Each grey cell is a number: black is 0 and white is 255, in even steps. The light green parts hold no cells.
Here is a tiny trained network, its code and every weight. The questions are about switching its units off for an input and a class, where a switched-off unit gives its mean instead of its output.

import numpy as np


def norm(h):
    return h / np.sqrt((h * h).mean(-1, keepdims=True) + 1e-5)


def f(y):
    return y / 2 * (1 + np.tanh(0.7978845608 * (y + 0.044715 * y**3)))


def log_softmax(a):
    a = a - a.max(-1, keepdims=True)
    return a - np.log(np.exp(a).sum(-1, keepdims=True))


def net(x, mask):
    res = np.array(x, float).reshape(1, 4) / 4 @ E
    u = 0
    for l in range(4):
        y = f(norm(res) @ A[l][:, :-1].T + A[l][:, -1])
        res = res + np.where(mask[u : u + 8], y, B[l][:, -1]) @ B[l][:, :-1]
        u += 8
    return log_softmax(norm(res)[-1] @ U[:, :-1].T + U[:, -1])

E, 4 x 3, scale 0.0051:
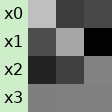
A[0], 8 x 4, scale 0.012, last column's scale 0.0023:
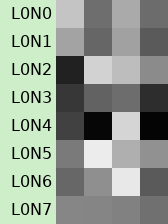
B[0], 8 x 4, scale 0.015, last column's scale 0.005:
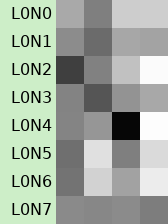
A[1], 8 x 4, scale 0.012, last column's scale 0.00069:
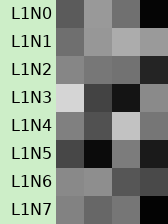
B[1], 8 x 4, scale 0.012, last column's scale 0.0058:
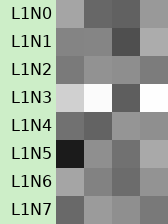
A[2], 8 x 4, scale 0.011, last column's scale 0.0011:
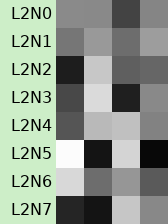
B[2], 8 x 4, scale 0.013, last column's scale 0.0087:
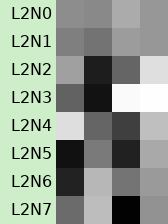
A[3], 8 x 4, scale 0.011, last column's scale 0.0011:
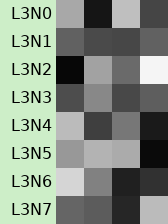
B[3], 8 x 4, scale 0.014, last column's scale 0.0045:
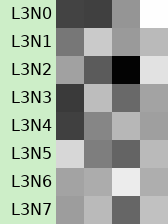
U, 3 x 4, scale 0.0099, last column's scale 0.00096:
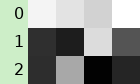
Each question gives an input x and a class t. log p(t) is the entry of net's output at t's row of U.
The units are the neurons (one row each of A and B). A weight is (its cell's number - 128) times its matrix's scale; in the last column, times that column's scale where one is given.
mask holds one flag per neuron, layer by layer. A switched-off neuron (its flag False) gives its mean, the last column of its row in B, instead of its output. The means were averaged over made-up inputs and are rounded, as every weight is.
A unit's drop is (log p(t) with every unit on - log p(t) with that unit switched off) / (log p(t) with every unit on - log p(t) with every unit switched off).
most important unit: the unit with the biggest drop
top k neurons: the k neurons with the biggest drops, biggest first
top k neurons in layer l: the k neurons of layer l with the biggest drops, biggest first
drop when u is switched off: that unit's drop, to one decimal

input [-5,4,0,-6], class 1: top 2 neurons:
L0N5; L2N2
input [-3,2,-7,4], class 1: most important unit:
L1N3
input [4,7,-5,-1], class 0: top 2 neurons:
L1N3; L0N2
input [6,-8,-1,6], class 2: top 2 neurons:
L2N5; L0N0
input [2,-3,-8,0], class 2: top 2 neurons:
L2N5; L1N3
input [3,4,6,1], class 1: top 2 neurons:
L0N2; L2N3
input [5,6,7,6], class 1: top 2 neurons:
L0N2; L2N3
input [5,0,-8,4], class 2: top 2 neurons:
L0N4; L0N0
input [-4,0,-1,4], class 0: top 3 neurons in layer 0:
L0N4; L0N6; L0N5
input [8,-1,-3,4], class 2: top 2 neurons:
L0N4; L2N5
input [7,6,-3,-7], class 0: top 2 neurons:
L1N3; L0N2
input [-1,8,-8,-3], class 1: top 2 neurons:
L2N3; L0N4
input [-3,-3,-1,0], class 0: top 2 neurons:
L0N6; L2N3
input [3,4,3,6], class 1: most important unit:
L0N2
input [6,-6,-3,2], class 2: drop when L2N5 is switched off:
1.2
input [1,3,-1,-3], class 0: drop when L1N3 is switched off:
0.8
